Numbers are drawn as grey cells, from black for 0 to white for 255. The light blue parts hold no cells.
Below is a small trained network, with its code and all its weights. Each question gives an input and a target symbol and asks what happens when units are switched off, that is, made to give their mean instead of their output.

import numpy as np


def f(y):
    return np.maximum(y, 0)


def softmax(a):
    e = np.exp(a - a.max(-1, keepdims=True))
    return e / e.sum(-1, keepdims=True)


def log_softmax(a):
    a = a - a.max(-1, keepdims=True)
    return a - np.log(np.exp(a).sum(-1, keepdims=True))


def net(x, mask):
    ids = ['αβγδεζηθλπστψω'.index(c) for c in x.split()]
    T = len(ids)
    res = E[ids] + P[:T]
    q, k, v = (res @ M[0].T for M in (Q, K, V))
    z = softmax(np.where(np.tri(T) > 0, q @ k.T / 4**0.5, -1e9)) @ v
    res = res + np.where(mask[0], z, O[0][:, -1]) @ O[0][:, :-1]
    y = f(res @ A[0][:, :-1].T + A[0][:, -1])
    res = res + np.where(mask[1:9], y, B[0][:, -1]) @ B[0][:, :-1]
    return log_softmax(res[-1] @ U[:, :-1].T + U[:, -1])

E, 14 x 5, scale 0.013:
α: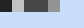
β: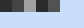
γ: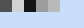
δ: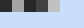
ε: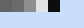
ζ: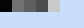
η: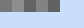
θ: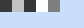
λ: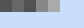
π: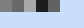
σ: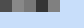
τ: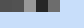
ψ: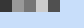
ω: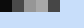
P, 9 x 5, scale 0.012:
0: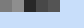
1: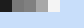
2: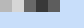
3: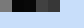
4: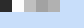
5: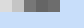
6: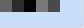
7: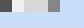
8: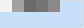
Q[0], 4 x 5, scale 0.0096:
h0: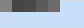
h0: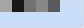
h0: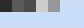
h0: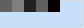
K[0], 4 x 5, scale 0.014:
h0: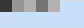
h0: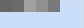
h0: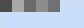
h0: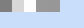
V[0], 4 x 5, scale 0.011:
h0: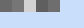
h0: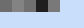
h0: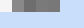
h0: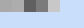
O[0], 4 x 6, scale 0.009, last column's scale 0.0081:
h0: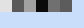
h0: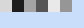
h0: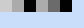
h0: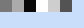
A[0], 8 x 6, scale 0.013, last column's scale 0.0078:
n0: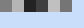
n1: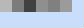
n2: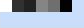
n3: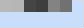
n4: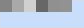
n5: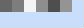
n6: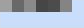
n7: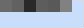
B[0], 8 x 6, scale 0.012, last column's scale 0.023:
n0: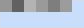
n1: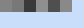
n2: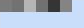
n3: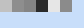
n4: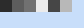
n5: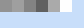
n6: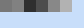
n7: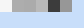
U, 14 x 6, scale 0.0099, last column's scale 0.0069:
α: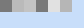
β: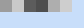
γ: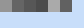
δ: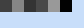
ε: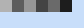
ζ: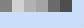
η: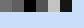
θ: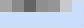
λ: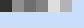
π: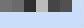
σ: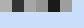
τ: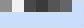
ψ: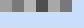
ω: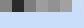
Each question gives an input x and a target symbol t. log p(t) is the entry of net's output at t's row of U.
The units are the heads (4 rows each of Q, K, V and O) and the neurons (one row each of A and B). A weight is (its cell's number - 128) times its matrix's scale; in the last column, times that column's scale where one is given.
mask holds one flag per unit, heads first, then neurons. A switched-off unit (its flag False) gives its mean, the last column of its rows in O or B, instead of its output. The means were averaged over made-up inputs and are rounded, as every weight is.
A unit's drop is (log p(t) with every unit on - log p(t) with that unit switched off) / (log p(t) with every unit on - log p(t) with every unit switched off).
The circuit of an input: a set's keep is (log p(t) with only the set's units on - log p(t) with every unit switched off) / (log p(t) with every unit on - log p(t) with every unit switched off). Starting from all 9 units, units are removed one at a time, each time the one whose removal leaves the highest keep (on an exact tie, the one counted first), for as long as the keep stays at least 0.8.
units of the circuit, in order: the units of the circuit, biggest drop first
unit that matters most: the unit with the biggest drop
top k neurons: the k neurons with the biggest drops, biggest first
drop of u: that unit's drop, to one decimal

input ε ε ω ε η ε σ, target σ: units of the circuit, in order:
[n7]
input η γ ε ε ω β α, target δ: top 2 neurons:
[n6 n4]
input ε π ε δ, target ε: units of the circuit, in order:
[h0 n7]
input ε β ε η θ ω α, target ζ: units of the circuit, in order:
[h0 n7]
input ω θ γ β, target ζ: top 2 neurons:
[n7 n6]
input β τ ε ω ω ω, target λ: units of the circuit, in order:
[n4 n5 h0 n7]
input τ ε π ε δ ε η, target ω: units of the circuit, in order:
[h0 n5]
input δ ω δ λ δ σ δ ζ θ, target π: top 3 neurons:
[n5 n1 n3]
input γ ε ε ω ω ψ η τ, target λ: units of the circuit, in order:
[n4 n7]
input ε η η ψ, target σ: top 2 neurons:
[n7 n5]
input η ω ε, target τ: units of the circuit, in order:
[h0 n6]
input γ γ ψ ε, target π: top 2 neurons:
[n5 n0]
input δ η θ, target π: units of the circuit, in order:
[h0 n5]
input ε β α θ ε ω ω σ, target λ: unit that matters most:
n4
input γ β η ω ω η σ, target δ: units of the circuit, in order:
[h0 n6 n4]
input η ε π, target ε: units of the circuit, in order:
[h0 n2 n3 n5]
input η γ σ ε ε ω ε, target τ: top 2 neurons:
[n5 n6]
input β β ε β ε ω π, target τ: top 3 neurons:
[n6 n7 n5]
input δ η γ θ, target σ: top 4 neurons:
[n7 n5 n6 n4]
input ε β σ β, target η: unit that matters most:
n6
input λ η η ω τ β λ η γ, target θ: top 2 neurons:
[n0 n1]
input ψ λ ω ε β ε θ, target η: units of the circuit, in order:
[h0 n6 n7]
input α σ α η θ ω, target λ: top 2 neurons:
[n7 n0]
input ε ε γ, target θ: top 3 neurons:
[n0 n3 n1]
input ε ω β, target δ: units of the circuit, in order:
[n6 n4 h0]
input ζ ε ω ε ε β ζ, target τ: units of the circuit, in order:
[h0 n7 n6]
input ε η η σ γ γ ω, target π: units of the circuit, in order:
[h0 n5]
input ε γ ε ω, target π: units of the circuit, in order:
[h0 n7]
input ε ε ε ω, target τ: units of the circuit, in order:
[h0 n5 n7 n6]
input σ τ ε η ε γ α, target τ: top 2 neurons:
[n7 n6]
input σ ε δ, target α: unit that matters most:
n0
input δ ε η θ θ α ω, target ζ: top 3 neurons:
[n7 n6 n4]
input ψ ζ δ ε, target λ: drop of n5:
0.1
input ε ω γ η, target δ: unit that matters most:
h0
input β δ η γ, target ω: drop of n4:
-0.1
